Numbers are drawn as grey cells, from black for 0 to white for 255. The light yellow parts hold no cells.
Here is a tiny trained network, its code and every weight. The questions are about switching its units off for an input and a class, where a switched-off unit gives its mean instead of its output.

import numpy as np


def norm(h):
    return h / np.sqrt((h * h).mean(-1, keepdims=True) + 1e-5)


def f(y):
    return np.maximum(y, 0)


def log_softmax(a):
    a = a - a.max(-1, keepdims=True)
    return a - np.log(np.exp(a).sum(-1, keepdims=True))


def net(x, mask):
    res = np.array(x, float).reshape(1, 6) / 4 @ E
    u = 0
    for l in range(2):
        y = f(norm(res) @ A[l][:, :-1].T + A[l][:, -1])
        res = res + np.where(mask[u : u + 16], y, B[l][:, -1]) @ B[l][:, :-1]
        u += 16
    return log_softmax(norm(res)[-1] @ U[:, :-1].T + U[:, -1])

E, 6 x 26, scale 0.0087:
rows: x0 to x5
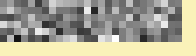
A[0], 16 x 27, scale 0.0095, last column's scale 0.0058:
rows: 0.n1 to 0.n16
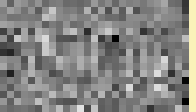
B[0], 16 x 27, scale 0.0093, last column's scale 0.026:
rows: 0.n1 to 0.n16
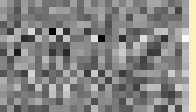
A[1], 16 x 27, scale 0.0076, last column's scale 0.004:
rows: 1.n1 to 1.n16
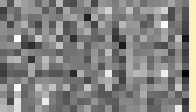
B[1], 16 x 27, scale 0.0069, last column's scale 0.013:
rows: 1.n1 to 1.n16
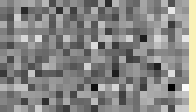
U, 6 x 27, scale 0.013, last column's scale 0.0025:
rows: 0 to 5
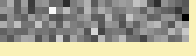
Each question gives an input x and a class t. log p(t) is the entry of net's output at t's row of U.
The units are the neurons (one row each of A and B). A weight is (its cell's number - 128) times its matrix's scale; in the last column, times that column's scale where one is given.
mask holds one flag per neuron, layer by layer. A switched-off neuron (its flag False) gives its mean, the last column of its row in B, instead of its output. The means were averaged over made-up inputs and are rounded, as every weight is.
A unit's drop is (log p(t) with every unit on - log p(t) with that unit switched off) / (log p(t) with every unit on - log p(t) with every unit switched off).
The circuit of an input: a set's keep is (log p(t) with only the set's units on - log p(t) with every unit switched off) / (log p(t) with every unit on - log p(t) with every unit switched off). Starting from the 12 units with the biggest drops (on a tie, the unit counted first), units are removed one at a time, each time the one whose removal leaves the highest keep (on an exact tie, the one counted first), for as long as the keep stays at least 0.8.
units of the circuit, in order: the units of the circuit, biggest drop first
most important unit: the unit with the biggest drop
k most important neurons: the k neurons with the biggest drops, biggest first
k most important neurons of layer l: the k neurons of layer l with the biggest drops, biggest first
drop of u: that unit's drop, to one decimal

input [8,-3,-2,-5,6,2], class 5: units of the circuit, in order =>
(0.n6)
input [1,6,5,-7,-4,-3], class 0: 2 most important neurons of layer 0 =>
(0.n8 0.n5)
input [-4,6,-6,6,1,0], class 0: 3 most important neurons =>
(0.n6 0.n13 0.n5)
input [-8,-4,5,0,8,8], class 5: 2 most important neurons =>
(0.n5 0.n6)
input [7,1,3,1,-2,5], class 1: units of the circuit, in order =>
(0.n14 0.n2)
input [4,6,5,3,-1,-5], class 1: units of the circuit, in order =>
(0.n5 0.n2 0.n6)
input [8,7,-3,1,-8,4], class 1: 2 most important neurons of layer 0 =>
(0.n5 0.n14)
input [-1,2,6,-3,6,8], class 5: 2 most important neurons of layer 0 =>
(0.n5 0.n6)
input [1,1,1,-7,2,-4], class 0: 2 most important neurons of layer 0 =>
(0.n8 0.n7)
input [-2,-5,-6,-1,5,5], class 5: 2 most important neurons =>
(0.n5 0.n6)
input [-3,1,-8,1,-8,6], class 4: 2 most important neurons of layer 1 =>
(1.n7 1.n13)
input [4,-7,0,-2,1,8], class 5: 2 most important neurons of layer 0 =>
(0.n5 0.n6)
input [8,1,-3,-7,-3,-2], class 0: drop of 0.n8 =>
0.2
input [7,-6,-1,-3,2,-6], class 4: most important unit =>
0.n8
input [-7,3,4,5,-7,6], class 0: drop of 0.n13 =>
0.4
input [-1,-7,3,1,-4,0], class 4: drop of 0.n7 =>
0.0
